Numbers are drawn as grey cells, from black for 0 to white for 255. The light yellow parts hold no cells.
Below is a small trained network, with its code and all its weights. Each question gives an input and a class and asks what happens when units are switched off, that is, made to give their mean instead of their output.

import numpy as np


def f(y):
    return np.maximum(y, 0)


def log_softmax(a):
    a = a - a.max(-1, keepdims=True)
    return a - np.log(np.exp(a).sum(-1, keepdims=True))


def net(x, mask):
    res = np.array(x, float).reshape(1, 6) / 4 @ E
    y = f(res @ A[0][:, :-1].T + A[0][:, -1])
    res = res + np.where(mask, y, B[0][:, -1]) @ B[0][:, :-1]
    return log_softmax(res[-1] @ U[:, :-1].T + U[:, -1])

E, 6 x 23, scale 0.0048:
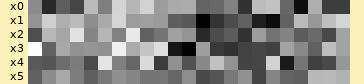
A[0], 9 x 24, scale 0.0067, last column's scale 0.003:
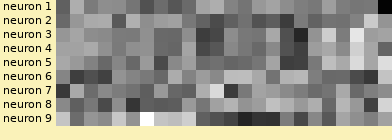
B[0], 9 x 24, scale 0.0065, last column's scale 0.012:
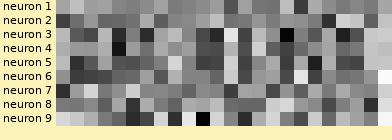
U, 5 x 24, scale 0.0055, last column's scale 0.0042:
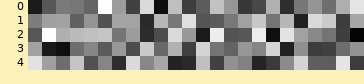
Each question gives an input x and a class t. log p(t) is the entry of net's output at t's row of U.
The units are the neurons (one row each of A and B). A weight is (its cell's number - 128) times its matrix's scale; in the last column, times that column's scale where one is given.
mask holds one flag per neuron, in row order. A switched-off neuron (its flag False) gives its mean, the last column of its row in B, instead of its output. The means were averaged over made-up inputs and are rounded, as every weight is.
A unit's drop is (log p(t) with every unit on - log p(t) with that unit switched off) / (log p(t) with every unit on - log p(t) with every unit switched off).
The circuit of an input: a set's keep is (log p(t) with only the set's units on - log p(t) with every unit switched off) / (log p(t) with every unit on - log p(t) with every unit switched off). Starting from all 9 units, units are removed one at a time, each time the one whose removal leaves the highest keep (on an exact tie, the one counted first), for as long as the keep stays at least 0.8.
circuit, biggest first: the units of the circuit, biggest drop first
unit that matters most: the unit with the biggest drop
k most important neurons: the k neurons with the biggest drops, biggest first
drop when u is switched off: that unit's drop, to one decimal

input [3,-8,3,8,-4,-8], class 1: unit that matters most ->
neuron 9
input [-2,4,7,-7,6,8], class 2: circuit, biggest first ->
neuron 6; neuron 7
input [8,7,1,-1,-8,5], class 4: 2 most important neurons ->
neuron 5; neuron 8
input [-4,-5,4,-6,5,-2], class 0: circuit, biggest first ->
neuron 9; neuron 7
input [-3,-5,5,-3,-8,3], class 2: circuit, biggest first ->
neuron 9; neuron 6; neuron 7
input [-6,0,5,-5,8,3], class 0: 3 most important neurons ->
neuron 9; neuron 8; neuron 2
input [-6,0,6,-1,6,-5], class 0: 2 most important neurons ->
neuron 9; neuron 8
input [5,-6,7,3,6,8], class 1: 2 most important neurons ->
neuron 3; neuron 5
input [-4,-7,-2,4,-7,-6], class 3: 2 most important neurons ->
neuron 9; neuron 8
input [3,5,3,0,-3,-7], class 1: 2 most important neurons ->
neuron 3; neuron 5
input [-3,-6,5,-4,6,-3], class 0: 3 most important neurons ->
neuron 9; neuron 7; neuron 5
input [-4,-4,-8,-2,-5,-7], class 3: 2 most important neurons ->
neuron 9; neuron 6
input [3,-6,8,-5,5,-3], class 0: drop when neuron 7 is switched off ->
0.5
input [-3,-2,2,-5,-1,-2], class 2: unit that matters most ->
neuron 9
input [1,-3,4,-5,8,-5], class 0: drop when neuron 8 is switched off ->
0.2
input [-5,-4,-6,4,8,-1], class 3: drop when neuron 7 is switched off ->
0.0
